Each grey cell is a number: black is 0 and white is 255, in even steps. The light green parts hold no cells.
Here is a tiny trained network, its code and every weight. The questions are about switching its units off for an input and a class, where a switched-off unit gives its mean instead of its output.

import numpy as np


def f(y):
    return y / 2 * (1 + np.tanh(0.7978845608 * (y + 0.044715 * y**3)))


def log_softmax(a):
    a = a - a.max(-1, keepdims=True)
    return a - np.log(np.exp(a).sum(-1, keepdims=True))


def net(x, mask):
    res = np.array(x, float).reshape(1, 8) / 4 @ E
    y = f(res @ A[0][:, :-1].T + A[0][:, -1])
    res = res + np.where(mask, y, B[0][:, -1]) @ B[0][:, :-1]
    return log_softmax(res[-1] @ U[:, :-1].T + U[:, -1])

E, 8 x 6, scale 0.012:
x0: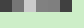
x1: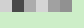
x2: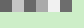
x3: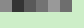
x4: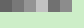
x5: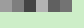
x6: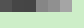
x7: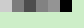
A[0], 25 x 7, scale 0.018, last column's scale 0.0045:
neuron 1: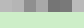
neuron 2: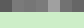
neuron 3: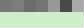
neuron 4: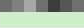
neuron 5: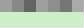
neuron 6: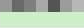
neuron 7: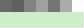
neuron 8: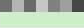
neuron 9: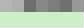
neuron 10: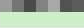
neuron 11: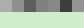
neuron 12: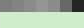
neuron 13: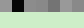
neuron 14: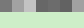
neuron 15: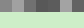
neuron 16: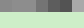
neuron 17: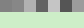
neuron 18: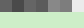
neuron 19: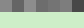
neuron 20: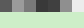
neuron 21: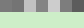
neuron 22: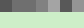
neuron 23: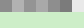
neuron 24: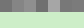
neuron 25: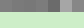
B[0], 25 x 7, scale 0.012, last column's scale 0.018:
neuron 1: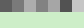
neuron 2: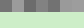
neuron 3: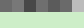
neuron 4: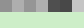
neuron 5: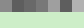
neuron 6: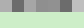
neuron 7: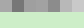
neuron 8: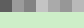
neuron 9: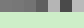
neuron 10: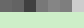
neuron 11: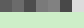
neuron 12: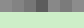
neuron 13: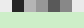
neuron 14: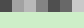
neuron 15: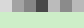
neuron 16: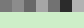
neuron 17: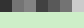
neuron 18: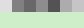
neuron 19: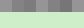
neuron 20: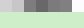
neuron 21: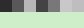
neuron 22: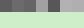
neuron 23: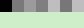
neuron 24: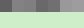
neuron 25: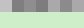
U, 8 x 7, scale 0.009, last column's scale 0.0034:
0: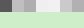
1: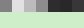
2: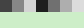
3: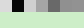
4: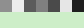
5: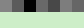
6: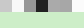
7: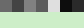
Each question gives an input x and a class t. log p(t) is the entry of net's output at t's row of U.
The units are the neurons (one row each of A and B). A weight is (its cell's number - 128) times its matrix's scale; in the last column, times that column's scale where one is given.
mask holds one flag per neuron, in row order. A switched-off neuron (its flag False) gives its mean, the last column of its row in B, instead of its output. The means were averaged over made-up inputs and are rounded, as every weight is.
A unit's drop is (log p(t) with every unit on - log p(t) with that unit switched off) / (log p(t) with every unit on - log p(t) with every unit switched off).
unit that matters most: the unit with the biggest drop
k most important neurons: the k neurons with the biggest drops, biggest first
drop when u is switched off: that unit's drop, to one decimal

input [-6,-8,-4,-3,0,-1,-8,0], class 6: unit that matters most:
neuron 15
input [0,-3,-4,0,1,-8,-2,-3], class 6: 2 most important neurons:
(neuron 20; neuron 15)
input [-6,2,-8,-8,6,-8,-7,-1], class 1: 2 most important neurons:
(neuron 14; neuron 4)
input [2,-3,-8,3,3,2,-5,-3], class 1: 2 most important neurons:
(neuron 4; neuron 20)
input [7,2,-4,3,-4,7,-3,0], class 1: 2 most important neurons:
(neuron 4; neuron 16)
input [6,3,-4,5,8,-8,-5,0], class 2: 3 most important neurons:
(neuron 21; neuron 17; neuron 14)
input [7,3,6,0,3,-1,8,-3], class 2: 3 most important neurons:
(neuron 21; neuron 17; neuron 24)
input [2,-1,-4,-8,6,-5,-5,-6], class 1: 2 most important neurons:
(neuron 14; neuron 4)
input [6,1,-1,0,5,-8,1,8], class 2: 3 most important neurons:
(neuron 21; neuron 17; neuron 20)
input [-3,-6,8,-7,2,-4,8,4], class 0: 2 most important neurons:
(neuron 8; neuron 23)
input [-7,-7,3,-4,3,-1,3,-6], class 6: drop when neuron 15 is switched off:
0.1
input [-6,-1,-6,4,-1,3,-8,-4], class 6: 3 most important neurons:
(neuron 15; neuron 20; neuron 22)
